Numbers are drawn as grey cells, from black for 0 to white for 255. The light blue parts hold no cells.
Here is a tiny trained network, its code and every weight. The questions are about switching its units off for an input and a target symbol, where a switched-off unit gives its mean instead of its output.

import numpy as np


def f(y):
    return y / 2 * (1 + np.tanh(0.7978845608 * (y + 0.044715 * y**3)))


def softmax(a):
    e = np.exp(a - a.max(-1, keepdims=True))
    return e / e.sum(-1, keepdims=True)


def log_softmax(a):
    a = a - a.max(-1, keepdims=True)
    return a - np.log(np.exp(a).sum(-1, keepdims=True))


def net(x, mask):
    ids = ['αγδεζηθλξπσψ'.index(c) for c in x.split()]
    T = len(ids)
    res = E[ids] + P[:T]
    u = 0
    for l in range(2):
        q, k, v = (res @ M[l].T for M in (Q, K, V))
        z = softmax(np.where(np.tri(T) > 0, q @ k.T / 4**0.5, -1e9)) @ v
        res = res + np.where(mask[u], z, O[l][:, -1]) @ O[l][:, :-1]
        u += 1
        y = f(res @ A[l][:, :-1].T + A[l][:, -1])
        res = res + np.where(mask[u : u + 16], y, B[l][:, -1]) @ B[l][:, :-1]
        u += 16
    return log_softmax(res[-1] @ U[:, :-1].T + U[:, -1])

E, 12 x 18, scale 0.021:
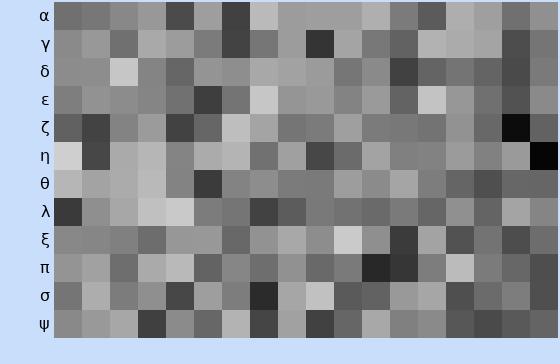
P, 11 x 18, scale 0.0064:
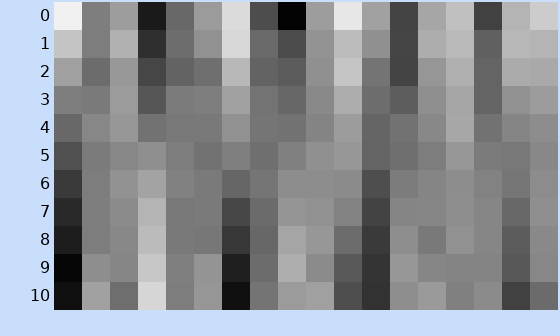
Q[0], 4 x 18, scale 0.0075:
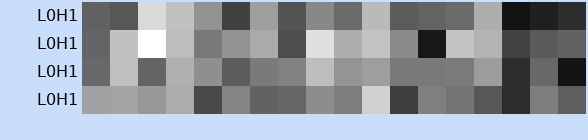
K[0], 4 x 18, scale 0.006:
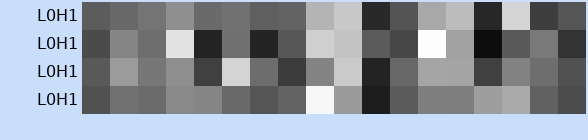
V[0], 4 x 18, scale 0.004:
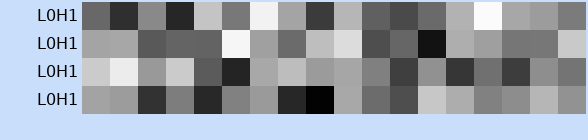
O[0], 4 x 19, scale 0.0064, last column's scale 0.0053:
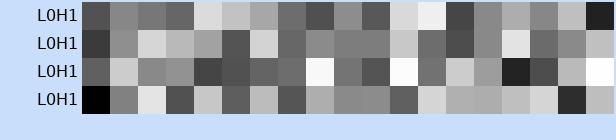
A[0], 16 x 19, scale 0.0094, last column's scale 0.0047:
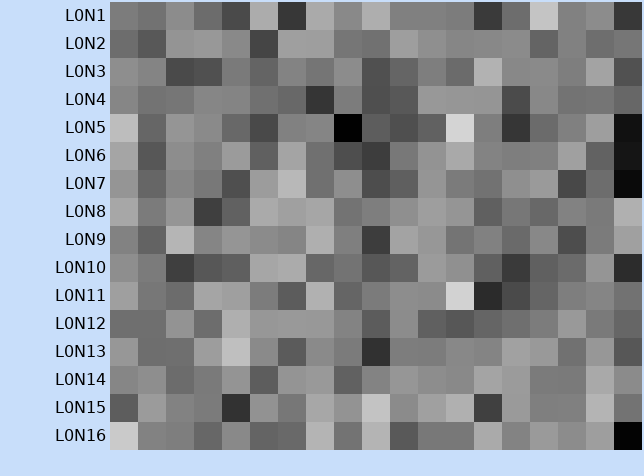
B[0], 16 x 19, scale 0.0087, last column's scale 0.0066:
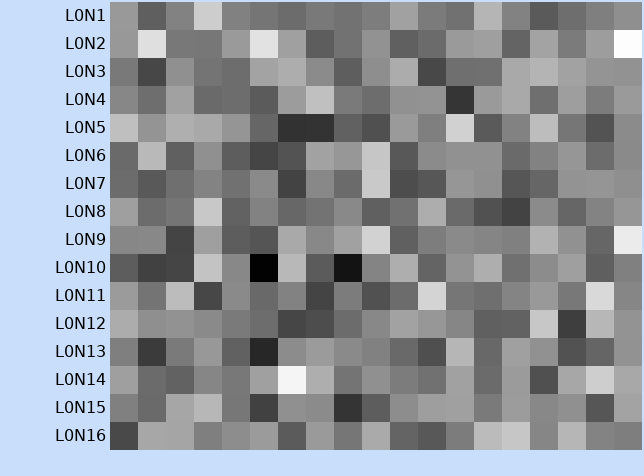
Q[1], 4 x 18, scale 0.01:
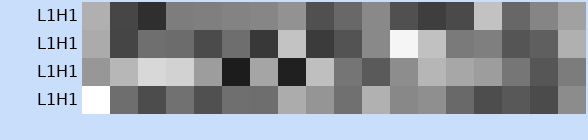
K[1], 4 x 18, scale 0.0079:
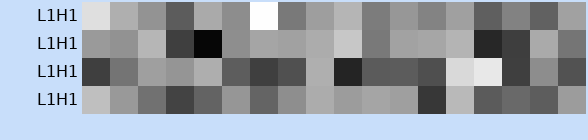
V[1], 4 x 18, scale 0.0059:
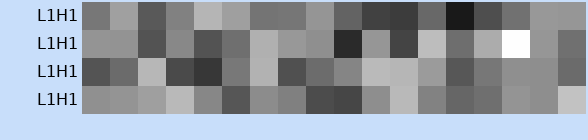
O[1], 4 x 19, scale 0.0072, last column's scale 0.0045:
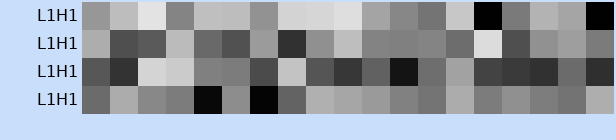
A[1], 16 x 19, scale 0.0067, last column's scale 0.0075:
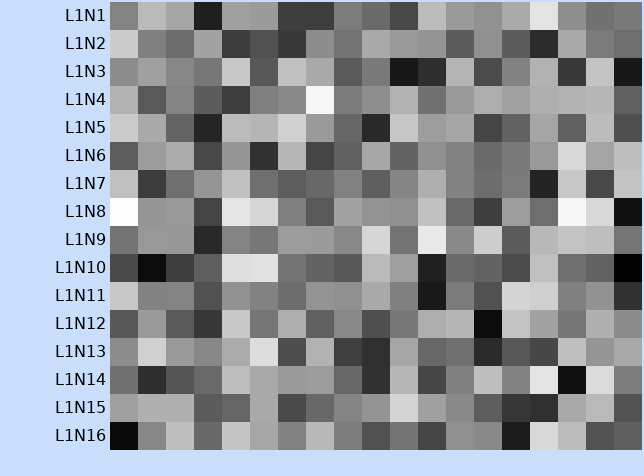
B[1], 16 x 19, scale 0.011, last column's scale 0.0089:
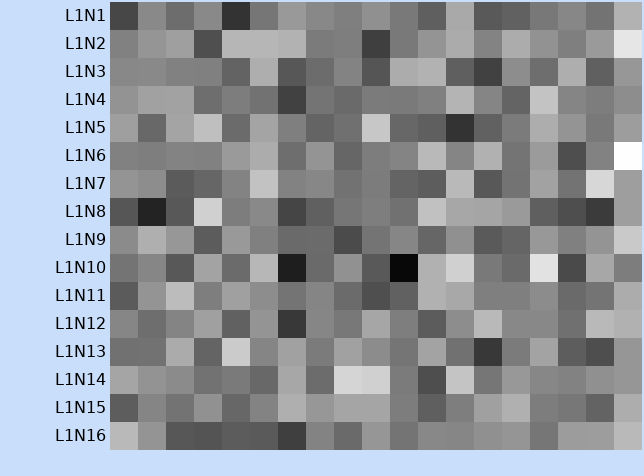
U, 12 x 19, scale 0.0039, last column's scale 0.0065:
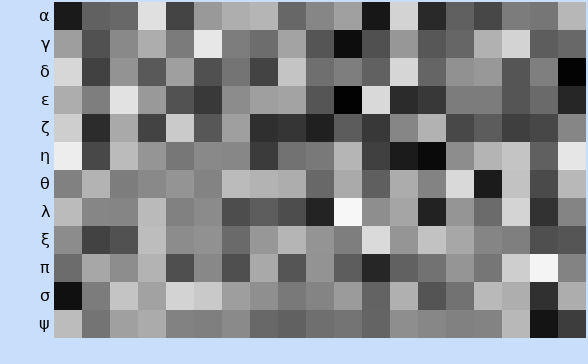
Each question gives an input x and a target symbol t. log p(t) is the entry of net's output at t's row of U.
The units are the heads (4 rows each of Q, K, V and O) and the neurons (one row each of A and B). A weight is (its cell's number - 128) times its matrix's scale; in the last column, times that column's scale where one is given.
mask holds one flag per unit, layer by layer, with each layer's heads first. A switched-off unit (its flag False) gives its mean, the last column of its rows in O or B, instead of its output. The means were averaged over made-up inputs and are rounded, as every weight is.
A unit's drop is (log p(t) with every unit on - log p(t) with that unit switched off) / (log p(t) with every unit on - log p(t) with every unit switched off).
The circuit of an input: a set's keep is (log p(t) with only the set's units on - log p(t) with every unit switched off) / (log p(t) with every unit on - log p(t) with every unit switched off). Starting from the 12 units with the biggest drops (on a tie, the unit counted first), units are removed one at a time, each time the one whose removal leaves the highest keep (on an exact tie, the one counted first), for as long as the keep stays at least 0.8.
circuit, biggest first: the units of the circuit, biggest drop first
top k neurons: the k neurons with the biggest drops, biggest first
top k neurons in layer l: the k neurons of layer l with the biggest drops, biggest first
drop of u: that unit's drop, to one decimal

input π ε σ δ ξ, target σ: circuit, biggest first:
L0H1
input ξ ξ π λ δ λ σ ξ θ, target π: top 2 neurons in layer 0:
L0N2; L0N9
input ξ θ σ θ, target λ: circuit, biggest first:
L1N3; L1H1; L0H1; L0N2
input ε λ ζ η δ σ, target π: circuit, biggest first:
L1H1; L1N16; L0H1; L0N9
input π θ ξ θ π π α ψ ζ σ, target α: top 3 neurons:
L0N1; L0N15; L1N1
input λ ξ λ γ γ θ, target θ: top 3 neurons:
L1N15; L1N2; L0N5
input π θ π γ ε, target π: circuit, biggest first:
L0H1; L0N14; L0N16; L1N9
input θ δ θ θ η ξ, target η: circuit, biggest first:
L1H1; L0H1; L1N5; L0N15
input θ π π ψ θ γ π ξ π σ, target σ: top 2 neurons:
L1N9; L1N6
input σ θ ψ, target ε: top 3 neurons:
L0N6; L1N3; L0N4
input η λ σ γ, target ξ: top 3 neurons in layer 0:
L0N9; L0N13; L0N2
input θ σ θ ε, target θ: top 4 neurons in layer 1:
L1N14; L1N3; L1N5; L1N9
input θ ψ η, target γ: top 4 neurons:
L1N7; L0N8; L0N7; L1N2
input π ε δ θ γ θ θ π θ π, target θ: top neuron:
L0N3
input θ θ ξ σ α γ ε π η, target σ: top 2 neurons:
L0N9; L1N9
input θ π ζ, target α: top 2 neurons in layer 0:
L0N7; L0N10
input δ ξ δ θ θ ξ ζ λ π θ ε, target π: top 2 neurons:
L0N16; L1N4
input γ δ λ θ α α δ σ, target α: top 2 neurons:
L0N15; L0N1
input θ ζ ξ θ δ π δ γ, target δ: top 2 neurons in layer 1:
L1N14; L1N4
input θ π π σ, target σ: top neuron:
L1N6
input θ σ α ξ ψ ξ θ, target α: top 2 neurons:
L0N15; L0N2
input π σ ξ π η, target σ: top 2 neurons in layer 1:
L1N9; L1N6
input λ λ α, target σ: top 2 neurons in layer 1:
L1N2; L1N16
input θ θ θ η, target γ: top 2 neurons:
L1N7; L0N7
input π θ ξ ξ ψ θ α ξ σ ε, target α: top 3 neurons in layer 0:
L0N15; L0N1; L0N2
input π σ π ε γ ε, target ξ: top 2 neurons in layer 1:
L1N6; L1N12
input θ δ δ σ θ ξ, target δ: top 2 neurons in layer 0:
L0N2; L0N12
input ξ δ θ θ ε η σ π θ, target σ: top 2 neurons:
L0N2; L1N9
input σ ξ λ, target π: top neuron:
L1N16
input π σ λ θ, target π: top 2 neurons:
L1N16; L0N2
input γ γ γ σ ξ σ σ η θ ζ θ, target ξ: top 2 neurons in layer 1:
L1N6; L1N9
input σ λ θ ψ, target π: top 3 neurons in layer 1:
L1N16; L1N1; L1N9
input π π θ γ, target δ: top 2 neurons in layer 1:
L1N14; L1N4
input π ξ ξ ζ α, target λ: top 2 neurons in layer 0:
L0N15; L0N1
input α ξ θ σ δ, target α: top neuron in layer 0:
L0N15
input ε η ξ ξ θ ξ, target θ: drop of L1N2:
0.2
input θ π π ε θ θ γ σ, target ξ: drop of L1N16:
0.0
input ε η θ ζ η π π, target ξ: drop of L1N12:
0.1
